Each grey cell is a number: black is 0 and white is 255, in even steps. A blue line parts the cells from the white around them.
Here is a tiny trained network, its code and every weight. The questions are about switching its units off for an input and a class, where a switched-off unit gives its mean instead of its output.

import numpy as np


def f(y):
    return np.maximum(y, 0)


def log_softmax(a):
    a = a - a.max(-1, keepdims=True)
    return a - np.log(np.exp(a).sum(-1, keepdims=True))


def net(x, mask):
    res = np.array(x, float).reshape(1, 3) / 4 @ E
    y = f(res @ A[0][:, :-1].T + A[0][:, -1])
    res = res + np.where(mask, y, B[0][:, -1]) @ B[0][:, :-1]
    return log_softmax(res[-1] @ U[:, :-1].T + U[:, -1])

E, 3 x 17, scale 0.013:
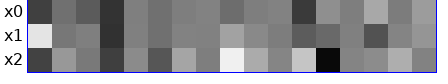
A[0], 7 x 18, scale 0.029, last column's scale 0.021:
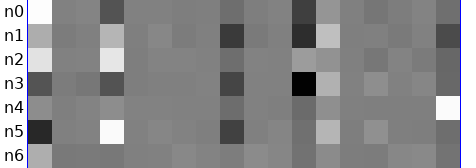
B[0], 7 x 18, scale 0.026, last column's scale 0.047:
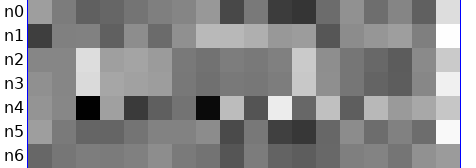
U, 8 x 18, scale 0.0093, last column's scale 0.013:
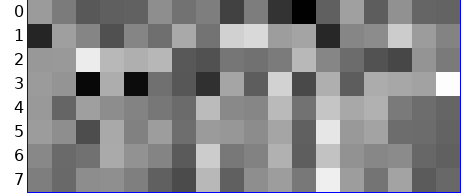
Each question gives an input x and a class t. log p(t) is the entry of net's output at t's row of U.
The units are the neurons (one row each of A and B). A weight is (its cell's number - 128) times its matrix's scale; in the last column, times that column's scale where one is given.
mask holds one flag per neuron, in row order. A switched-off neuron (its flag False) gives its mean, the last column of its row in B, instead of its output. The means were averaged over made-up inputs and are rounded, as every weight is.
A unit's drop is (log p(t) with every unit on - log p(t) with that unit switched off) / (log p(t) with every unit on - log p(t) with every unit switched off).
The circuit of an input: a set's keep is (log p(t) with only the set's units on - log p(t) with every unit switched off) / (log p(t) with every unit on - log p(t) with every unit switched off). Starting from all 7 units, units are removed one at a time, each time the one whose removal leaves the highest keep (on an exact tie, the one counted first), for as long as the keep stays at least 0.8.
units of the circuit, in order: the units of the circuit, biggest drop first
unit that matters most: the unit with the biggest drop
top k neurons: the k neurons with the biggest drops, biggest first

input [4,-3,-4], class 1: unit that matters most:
n1
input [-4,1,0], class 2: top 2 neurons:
n1, n2
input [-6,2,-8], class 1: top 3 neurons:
n1, n2, n3
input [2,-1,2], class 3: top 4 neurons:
n1, n3, n5, n2
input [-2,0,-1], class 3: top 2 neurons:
n3, n1
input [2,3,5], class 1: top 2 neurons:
n4, n5
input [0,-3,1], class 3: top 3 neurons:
n0, n1, n3
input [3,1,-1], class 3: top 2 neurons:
n2, n1
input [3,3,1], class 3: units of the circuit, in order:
n5, n2, n1
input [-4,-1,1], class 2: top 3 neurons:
n1, n4, n5
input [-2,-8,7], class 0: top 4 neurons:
n4, n1, n3, n2
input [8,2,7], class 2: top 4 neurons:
n1, n4, n5, n0
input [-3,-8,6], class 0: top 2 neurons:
n4, n1
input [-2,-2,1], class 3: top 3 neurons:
n3, n1, n0
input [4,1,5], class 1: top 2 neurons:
n4, n5
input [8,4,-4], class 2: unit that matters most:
n3
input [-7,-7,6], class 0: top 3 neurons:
n3, n1, n4
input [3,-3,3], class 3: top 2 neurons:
n1, n3
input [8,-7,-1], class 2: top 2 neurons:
n3, n0
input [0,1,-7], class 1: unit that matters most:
n1
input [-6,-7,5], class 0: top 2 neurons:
n3, n4
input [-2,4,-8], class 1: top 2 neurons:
n1, n2
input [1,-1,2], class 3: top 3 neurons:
n1, n3, n5
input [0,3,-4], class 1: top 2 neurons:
n5, n1
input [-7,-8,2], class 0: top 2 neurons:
n5, n3
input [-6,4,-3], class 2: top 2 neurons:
n2, n5
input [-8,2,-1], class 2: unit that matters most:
n2
